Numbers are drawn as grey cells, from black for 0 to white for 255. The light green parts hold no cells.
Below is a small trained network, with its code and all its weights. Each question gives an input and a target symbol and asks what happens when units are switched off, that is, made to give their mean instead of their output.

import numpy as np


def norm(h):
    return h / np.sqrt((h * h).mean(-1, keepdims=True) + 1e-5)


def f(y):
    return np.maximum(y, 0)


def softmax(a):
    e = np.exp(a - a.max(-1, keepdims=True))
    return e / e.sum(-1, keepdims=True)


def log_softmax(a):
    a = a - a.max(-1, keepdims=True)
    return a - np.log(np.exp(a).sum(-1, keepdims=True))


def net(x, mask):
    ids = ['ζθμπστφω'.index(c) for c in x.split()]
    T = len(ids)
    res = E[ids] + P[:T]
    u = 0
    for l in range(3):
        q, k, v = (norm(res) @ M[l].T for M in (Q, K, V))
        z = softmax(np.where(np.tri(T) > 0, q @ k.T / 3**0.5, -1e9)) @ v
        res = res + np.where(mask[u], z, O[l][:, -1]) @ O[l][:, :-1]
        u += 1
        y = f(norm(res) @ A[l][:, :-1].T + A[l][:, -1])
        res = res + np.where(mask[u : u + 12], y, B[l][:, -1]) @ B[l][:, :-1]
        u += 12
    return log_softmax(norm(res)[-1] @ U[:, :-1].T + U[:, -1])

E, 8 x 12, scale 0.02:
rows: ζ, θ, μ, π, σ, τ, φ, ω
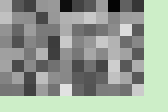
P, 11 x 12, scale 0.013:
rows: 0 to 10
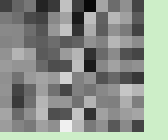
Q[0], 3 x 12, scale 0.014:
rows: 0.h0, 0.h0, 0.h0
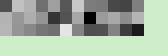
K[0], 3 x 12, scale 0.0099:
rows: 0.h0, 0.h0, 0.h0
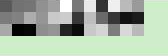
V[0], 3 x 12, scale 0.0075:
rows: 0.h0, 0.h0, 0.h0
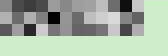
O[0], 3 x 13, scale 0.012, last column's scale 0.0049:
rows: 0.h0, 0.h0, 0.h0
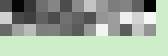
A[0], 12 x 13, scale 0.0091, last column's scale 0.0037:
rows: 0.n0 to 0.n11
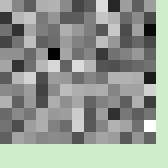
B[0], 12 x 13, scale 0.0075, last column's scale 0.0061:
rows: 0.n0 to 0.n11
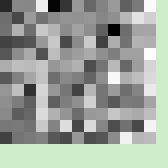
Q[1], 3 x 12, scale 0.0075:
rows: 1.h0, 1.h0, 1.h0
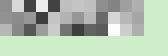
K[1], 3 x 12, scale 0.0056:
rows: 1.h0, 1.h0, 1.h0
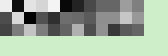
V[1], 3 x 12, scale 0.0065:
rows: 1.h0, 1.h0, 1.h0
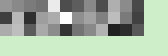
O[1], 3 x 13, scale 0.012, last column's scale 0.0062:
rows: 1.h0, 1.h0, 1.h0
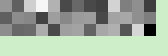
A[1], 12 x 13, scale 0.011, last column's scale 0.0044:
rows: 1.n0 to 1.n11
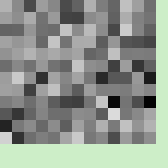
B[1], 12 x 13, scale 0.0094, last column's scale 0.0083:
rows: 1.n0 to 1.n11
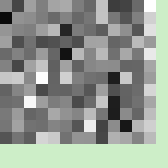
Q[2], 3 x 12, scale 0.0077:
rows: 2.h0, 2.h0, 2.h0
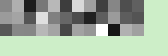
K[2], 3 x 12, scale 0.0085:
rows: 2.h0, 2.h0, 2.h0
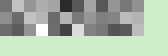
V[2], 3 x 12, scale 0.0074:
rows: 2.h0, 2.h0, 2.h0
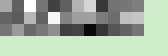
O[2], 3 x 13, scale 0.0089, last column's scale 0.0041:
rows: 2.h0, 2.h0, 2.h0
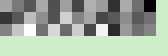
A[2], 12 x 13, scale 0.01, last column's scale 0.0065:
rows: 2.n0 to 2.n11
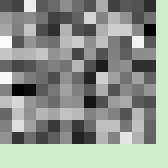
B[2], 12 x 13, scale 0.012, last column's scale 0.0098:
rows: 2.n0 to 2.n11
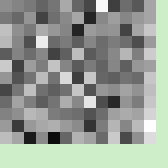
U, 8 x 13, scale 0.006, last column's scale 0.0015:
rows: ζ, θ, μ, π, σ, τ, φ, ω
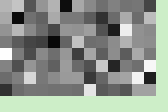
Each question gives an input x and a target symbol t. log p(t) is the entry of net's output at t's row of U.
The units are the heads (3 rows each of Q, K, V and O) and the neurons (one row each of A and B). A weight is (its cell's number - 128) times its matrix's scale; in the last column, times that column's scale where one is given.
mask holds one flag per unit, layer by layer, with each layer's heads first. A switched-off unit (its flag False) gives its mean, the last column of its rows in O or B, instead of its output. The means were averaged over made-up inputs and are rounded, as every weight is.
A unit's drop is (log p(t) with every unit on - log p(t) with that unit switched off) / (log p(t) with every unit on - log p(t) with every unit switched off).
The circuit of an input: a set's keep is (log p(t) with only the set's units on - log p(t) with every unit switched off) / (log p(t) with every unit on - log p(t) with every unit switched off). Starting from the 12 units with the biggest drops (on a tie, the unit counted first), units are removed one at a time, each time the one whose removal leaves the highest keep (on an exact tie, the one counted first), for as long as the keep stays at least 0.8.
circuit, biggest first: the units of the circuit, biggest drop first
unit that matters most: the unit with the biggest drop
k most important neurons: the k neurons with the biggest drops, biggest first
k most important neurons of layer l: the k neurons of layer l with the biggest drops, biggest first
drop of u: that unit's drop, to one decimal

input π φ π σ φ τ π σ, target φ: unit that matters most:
0.h0
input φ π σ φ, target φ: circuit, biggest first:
[0.h0; 2.n10]
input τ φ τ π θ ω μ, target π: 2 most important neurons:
[2.n11; 2.n7]
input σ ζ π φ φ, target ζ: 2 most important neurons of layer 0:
[0.n1; 0.n4]
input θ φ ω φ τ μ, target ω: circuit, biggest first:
[0.h0; 1.n10]
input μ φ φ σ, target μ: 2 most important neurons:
[2.n8; 1.n6]
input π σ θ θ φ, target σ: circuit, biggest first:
[0.h0; 2.n2; 2.n6]
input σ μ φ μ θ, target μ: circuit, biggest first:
[0.h0; 2.n8]
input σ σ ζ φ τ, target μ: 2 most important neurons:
[1.n6; 0.n0]
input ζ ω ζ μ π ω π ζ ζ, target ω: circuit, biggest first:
[0.h0; 1.h0; 1.n10]
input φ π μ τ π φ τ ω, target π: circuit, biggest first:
[0.h0; 2.n11; 2.n7]
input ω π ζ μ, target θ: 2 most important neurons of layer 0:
[0.n0; 0.n7]
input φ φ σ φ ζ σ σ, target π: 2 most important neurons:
[1.n3; 2.n1]
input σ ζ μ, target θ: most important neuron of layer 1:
[1.n0]
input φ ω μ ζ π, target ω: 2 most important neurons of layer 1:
[1.n0; 1.n8]
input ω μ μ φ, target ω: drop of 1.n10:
0.2
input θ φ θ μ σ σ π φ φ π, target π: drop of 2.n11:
0.2
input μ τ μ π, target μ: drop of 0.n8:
0.0
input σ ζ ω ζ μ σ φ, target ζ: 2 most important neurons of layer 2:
[2.n10; 2.n6]
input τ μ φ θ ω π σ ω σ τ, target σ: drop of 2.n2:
0.1
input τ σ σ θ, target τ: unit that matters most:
1.h0
